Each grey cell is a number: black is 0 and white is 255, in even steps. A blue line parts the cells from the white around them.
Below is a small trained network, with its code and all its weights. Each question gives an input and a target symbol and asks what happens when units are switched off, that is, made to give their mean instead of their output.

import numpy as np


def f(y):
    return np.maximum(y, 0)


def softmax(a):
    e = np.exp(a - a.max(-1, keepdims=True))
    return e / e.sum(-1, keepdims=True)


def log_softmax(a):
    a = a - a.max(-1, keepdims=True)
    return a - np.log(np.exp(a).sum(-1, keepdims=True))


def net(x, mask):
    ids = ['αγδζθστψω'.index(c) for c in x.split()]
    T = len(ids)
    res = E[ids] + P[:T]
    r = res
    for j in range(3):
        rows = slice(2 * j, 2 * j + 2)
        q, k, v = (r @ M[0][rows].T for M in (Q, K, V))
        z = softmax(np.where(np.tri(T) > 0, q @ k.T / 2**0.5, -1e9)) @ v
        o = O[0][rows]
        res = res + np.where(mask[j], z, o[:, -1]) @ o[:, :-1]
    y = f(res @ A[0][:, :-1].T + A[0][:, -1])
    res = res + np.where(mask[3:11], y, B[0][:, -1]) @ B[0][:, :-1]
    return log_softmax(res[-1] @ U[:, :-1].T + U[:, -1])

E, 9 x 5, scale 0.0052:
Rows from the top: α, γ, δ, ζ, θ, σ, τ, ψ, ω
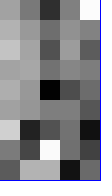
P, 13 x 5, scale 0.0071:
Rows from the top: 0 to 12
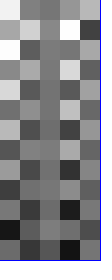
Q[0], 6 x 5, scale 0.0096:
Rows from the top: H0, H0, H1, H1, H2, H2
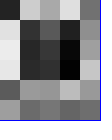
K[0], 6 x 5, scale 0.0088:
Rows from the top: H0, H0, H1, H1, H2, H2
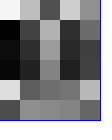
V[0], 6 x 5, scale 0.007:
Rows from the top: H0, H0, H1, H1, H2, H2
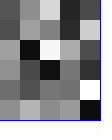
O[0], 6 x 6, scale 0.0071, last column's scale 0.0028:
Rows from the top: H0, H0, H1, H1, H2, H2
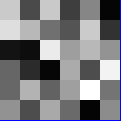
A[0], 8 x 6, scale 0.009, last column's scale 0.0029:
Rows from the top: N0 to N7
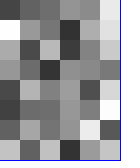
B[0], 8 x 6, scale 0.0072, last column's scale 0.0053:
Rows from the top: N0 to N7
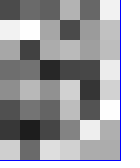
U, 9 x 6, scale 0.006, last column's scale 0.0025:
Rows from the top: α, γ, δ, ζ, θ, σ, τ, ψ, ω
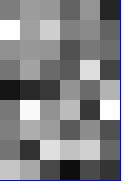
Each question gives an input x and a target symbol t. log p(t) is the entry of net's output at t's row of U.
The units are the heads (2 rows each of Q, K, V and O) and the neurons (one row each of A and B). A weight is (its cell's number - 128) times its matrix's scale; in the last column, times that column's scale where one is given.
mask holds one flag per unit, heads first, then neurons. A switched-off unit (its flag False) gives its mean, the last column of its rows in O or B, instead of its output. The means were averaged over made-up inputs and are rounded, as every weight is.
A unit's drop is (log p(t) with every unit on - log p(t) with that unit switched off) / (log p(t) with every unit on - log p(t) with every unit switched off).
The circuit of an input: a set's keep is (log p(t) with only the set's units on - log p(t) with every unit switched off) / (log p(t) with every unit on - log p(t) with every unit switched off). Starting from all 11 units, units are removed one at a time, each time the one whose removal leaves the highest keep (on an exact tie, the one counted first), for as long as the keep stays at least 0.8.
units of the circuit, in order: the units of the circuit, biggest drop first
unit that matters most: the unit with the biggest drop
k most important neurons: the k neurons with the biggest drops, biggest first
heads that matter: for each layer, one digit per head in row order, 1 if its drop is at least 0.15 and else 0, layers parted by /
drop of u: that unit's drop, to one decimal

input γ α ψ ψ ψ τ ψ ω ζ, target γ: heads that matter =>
100
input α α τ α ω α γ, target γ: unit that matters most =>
H0
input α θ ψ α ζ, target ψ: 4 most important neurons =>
[N3 N7 N2 N4]
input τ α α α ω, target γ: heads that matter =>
100
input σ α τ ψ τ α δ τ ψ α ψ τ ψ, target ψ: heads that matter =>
110
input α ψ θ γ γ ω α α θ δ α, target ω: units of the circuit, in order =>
[H1 N1 H0]
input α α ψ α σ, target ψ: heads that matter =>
010
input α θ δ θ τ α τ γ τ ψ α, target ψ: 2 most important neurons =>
[N7 N2]
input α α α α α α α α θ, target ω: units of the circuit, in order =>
[H1 N1 N3 H0]
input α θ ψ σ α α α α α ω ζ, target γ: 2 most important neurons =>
[N1 N7]
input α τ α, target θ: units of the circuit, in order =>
[H0 H1 N1 N3]
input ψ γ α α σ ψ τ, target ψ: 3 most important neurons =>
[N2 N7 N3]
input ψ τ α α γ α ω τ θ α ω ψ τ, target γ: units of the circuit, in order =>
[H0 N7]
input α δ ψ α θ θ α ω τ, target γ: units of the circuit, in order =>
[H0 N7 N1]
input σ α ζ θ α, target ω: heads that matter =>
010
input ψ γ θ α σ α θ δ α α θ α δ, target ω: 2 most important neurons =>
[N1 N3]
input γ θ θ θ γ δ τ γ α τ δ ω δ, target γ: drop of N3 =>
0.0
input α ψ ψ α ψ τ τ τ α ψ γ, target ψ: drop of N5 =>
0.0
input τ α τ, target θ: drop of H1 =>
0.5
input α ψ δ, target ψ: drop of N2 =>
0.1
